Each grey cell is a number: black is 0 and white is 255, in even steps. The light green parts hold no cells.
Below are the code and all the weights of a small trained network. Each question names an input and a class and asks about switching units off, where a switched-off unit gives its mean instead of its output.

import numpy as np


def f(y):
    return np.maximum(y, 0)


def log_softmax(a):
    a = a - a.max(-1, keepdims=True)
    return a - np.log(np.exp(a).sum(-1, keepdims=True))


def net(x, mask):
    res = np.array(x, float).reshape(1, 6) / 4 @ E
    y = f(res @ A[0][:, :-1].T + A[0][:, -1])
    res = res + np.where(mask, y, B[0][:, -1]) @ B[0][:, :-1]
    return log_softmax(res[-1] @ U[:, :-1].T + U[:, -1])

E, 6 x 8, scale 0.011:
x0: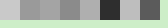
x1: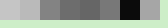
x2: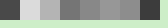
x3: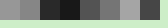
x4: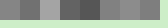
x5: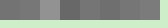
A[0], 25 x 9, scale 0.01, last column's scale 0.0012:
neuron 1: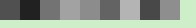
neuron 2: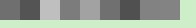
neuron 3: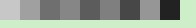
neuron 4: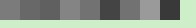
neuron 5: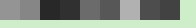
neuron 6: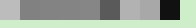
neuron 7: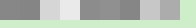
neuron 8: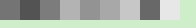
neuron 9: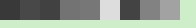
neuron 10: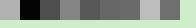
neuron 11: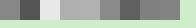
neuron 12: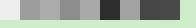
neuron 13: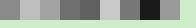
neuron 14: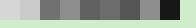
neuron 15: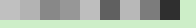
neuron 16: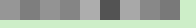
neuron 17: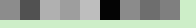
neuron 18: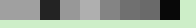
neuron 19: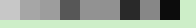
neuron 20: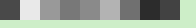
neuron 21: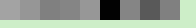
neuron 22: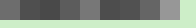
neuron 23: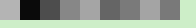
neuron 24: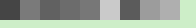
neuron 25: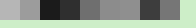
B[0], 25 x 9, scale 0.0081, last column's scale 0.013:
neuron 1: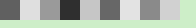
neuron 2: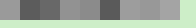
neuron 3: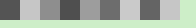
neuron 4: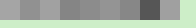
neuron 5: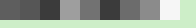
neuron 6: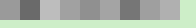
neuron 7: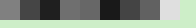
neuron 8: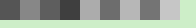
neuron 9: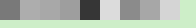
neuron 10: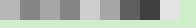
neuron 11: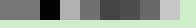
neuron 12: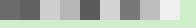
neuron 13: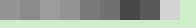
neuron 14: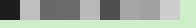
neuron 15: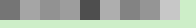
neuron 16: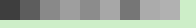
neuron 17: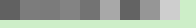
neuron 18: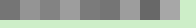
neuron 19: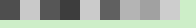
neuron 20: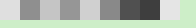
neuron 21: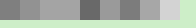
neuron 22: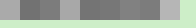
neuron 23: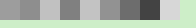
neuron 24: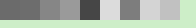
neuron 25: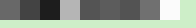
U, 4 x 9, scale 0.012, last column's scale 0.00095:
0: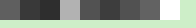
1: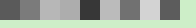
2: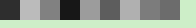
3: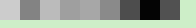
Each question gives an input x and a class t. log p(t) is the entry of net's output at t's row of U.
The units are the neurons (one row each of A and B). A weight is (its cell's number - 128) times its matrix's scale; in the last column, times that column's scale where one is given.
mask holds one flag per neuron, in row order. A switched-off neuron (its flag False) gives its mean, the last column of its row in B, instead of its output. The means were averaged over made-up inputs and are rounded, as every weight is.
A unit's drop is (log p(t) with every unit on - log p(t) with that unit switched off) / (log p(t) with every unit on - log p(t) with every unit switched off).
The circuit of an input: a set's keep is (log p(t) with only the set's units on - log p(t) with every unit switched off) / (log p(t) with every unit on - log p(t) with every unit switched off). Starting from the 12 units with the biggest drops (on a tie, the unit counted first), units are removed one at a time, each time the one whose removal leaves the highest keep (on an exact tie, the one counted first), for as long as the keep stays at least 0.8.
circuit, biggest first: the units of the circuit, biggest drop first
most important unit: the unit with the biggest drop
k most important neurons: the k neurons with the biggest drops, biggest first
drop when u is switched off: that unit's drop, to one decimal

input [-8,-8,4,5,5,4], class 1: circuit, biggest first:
[neuron 9]
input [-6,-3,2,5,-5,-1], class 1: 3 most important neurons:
[neuron 9; neuron 7; neuron 24]
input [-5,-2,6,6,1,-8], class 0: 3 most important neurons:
[neuron 25; neuron 10; neuron 5]
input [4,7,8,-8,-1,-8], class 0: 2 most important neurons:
[neuron 7; neuron 11]
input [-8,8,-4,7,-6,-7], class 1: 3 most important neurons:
[neuron 9; neuron 24; neuron 1]
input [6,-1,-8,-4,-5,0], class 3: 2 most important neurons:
[neuron 23; neuron 10]
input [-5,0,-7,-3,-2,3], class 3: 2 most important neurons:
[neuron 10; neuron 23]
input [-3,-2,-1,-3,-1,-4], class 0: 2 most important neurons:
[neuron 12; neuron 7]
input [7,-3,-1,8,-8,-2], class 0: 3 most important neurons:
[neuron 25; neuron 5; neuron 9]
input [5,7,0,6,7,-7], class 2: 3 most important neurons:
[neuron 14; neuron 19; neuron 3]
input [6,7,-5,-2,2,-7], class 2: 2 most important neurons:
[neuron 14; neuron 19]
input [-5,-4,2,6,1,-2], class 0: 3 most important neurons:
[neuron 25; neuron 12; neuron 5]
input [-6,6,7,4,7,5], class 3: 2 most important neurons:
[neuron 20; neuron 13]
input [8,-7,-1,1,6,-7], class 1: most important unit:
neuron 12
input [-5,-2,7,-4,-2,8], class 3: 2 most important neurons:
[neuron 20; neuron 12]
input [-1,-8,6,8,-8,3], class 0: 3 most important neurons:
[neuron 25; neuron 5; neuron 19]
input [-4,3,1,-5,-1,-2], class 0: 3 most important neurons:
[neuron 7; neuron 12; neuron 11]
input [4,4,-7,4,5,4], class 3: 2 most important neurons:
[neuron 10; neuron 23]
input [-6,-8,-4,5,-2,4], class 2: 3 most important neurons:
[neuron 1; neuron 12; neuron 8]
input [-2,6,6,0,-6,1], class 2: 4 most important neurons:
[neuron 19; neuron 14; neuron 10; neuron 23]
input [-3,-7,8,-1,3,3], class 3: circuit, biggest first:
[neuron 20]
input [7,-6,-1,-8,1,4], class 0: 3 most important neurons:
[neuron 7; neuron 11; neuron 9]
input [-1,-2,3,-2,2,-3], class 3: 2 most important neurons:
[neuron 25; neuron 5]
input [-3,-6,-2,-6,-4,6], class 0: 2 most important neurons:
[neuron 7; neuron 11]
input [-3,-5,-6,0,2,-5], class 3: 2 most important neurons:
[neuron 10; neuron 23]
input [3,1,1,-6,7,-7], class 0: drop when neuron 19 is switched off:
0.0
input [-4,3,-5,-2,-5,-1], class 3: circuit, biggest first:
[neuron 10]
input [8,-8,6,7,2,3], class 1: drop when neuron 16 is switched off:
0.1
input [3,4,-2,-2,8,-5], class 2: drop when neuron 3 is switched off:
0.1
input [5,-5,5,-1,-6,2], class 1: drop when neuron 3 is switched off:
0.2
